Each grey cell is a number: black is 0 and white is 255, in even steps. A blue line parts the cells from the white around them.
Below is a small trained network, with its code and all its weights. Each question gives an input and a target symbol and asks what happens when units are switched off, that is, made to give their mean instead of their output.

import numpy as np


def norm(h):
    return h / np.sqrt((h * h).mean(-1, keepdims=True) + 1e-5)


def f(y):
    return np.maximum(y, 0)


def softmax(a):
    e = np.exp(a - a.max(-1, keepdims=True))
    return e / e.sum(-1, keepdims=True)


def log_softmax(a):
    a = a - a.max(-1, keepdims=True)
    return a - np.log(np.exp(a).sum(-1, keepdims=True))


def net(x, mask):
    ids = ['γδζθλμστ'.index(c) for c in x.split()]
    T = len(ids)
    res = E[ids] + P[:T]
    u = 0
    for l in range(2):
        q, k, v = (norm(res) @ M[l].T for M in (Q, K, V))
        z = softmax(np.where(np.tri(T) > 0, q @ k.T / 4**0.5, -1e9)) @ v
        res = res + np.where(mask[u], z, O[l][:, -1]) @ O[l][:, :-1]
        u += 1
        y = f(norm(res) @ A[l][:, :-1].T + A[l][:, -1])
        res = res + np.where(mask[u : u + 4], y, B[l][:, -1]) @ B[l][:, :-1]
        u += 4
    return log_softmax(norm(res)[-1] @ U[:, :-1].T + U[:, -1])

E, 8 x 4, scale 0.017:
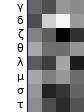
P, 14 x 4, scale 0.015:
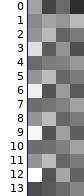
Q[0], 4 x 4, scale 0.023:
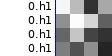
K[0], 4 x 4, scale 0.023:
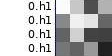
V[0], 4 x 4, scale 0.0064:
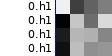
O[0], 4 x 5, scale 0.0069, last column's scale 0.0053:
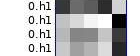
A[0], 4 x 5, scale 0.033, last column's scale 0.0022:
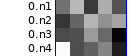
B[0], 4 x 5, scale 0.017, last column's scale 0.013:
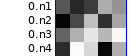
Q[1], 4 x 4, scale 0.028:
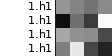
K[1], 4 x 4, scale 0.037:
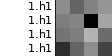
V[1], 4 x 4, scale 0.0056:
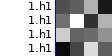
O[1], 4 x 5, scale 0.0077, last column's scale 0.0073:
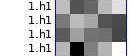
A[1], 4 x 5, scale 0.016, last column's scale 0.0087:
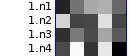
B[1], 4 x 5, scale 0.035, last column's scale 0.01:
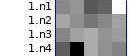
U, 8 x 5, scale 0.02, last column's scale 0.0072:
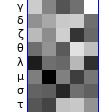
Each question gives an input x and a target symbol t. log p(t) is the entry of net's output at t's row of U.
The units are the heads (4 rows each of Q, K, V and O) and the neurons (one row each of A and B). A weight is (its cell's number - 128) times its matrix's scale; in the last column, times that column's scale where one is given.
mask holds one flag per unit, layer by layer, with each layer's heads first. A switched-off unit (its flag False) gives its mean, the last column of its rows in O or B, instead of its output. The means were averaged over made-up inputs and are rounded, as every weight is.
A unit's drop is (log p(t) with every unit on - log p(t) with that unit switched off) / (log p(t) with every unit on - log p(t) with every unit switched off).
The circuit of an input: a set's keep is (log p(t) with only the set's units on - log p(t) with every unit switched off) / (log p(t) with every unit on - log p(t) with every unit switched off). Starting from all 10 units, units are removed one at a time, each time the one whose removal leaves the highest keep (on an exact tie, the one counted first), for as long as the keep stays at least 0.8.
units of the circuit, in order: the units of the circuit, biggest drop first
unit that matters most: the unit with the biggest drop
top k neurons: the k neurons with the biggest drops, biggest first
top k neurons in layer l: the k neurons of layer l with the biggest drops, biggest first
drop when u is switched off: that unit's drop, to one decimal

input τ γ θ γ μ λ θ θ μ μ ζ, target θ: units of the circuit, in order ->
(1.n3; 0.n2; 0.n4)
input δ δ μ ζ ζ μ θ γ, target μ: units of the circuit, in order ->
(0.n2; 0.h1; 0.n3)
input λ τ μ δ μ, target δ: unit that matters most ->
0.n3
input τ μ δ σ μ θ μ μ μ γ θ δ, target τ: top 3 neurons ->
(1.n4; 0.n3; 0.n1)
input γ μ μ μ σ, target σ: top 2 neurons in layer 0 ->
(0.n3; 0.n4)
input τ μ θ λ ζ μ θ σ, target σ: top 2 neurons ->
(1.n1; 0.n4)
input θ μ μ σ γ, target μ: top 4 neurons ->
(0.n2; 0.n3; 1.n1; 0.n4)
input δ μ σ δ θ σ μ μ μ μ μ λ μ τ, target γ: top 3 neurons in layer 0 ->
(0.n2; 0.n4; 0.n1)
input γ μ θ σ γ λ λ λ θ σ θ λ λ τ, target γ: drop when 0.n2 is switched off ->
0.2
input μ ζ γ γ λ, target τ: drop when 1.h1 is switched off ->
-0.2
